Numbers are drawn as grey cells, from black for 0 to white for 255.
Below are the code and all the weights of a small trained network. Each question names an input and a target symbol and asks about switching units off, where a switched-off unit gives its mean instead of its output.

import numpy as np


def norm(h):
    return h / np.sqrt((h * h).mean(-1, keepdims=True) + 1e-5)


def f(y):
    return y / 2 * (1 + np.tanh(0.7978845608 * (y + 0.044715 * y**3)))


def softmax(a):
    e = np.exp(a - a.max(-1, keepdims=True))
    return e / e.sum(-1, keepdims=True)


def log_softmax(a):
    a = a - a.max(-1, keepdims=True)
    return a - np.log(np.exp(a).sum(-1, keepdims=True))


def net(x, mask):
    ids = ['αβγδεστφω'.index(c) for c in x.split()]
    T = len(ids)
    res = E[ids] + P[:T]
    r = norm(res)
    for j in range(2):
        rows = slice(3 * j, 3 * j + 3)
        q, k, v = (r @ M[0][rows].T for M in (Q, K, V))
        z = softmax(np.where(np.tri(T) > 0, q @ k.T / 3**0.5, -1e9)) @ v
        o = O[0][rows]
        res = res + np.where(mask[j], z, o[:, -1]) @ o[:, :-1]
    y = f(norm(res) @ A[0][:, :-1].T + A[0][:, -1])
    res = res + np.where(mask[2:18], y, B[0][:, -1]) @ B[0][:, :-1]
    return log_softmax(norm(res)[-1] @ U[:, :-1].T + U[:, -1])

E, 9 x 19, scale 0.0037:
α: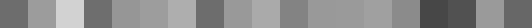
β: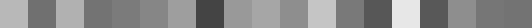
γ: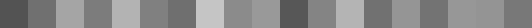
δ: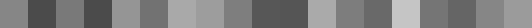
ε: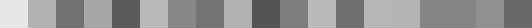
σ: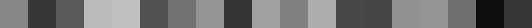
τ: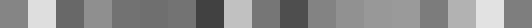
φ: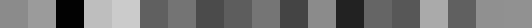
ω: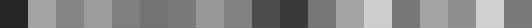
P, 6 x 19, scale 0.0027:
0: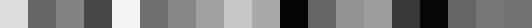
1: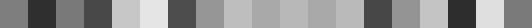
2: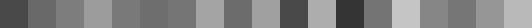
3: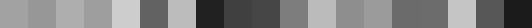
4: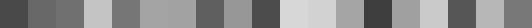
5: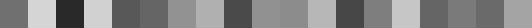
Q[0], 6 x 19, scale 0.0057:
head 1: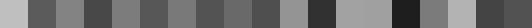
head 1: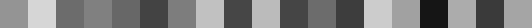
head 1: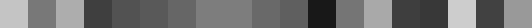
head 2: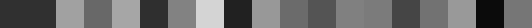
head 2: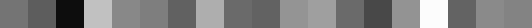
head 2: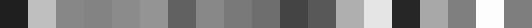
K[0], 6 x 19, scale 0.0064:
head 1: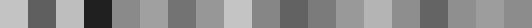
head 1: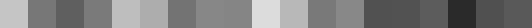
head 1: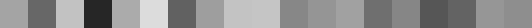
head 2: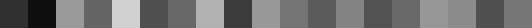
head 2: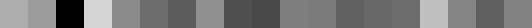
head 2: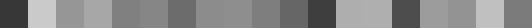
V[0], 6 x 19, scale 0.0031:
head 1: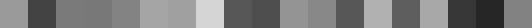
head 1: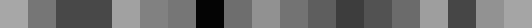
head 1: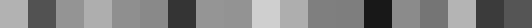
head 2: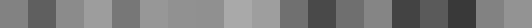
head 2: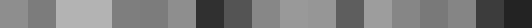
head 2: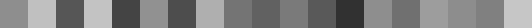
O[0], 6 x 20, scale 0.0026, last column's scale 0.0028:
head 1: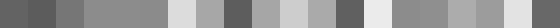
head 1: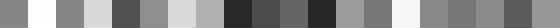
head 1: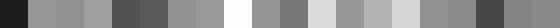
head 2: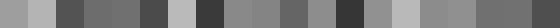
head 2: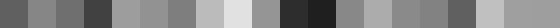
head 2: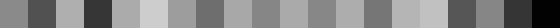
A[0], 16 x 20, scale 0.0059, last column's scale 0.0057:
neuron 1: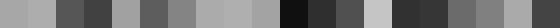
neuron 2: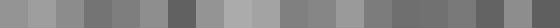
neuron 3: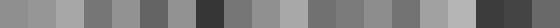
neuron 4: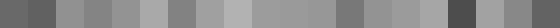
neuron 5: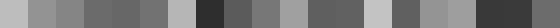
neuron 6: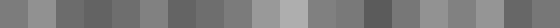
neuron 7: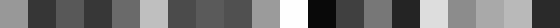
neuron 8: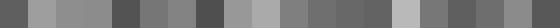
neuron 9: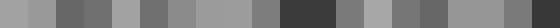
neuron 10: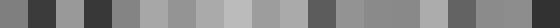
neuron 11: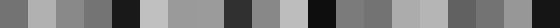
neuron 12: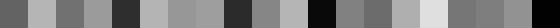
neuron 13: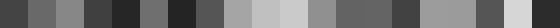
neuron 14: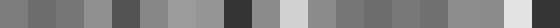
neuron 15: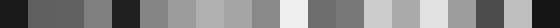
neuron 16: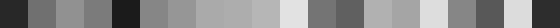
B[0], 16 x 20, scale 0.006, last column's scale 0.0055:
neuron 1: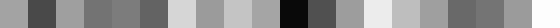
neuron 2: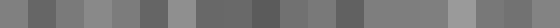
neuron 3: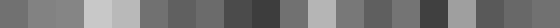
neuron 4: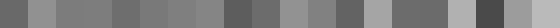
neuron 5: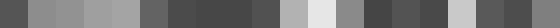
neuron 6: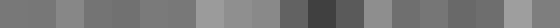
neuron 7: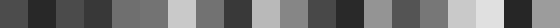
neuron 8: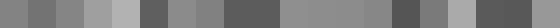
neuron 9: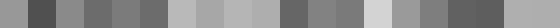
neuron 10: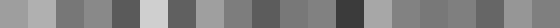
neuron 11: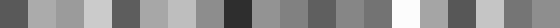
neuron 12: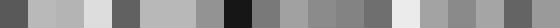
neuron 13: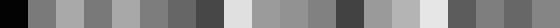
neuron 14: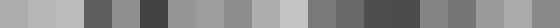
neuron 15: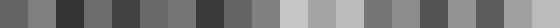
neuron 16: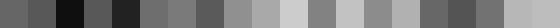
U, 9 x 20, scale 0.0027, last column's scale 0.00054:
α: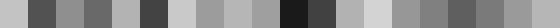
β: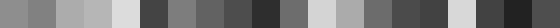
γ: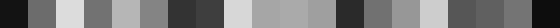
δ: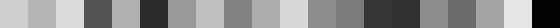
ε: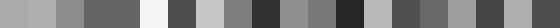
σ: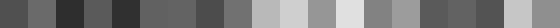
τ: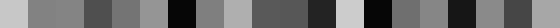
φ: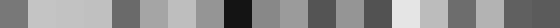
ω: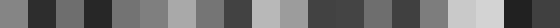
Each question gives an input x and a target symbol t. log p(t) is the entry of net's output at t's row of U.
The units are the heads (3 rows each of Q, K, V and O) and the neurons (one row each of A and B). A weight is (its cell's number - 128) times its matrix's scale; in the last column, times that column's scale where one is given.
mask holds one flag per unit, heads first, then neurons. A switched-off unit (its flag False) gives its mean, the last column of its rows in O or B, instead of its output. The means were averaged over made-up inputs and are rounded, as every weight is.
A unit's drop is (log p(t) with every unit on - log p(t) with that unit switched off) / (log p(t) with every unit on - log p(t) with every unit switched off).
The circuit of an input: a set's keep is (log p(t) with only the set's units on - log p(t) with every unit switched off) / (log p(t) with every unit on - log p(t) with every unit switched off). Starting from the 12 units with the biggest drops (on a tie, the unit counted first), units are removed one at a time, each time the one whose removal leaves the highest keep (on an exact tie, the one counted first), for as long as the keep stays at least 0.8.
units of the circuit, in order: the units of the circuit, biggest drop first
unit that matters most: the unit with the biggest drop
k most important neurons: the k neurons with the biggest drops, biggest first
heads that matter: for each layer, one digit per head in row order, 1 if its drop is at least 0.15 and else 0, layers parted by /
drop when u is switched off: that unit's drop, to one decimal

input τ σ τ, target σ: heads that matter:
10
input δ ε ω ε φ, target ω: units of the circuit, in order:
(head 1; neuron 7)
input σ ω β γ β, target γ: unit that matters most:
head 1
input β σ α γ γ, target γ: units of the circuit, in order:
(head 1; neuron 13)
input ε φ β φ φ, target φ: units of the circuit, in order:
(head 1; neuron 12)
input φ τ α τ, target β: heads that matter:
00
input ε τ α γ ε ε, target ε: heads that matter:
11
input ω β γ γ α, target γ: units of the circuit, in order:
(head 1; neuron 13)
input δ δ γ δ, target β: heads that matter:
00
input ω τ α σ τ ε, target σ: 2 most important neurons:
(neuron 16; neuron 15)
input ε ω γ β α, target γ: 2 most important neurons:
(neuron 13; neuron 1)
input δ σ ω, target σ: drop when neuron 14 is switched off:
0.0
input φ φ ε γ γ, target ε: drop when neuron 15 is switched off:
0.1
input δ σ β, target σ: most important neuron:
(neuron 16)
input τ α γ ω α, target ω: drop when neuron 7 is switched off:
0.4
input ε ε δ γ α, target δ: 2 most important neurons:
(neuron 1; neuron 14)
